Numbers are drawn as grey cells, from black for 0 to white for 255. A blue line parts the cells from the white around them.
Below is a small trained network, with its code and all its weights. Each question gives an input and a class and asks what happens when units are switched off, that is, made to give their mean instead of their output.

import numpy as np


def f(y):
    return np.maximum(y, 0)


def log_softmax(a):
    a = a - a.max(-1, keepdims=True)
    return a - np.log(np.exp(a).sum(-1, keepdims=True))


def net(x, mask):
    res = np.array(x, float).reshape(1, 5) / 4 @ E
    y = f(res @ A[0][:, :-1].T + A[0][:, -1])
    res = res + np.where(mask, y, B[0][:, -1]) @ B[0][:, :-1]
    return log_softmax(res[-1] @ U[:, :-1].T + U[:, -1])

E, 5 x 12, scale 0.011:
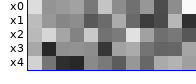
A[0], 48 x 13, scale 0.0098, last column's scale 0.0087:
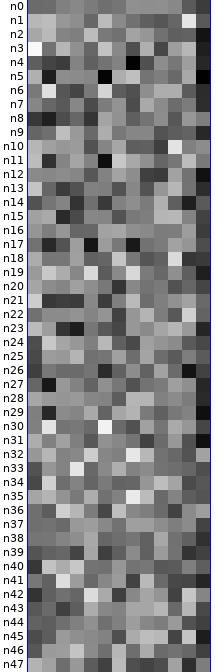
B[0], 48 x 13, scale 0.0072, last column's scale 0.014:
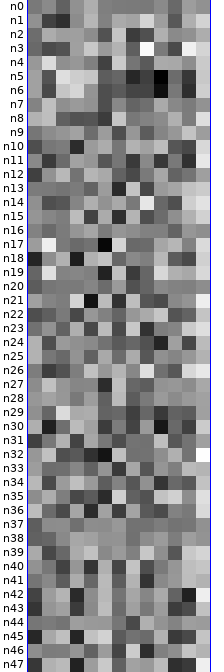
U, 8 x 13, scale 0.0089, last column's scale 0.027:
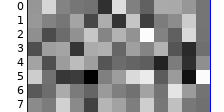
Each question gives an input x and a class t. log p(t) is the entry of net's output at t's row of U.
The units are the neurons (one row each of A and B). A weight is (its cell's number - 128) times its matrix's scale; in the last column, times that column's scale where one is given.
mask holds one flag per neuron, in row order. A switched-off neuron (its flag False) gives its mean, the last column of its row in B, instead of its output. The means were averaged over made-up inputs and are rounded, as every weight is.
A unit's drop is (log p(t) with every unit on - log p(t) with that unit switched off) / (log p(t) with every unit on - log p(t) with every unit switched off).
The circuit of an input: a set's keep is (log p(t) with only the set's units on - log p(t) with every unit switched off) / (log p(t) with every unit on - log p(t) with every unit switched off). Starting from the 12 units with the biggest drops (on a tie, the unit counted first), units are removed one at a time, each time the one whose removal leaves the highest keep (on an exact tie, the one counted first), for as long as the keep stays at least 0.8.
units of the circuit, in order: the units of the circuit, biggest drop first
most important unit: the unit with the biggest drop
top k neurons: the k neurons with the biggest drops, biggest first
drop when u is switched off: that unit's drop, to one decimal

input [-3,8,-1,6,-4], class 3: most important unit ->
n47
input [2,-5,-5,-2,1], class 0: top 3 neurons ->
(n17, n8, n47)
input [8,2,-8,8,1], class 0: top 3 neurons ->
(n17, n4, n27)
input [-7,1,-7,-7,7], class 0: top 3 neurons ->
(n17, n4, n8)
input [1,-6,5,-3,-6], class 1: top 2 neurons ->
(n40, n47)
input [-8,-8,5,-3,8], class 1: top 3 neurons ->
(n23, n15, n21)
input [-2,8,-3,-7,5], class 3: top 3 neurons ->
(n47, n18, n10)
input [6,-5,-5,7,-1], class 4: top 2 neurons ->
(n5, n11)
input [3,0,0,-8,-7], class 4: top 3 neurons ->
(n30, n24, n6)
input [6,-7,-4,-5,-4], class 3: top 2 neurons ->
(n42, n45)
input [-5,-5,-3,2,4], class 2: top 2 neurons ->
(n39, n14)
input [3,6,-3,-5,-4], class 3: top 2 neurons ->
(n10, n47)
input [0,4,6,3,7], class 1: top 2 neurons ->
(n21, n23)
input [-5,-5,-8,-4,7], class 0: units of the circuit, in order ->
(n4)
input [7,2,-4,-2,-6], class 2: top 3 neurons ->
(n3, n1, n21)
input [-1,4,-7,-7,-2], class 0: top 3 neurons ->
(n17, n4, n8)
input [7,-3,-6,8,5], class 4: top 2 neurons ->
(n5, n11)
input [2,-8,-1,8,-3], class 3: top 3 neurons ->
(n45, n42, n22)
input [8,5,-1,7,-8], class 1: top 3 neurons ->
(n36, n41, n40)
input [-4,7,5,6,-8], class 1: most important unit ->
n36
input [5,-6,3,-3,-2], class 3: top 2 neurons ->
(n42, n45)
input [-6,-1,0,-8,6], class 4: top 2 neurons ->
(n6, n34)
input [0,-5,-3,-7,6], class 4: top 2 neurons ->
(n6, n30)
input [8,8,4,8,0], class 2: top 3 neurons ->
(n3, n1, n42)
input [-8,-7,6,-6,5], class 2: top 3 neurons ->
(n14, n39, n26)
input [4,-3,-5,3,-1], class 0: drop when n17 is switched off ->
0.1
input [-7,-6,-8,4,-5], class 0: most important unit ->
n8
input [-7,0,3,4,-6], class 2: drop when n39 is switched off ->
0.3
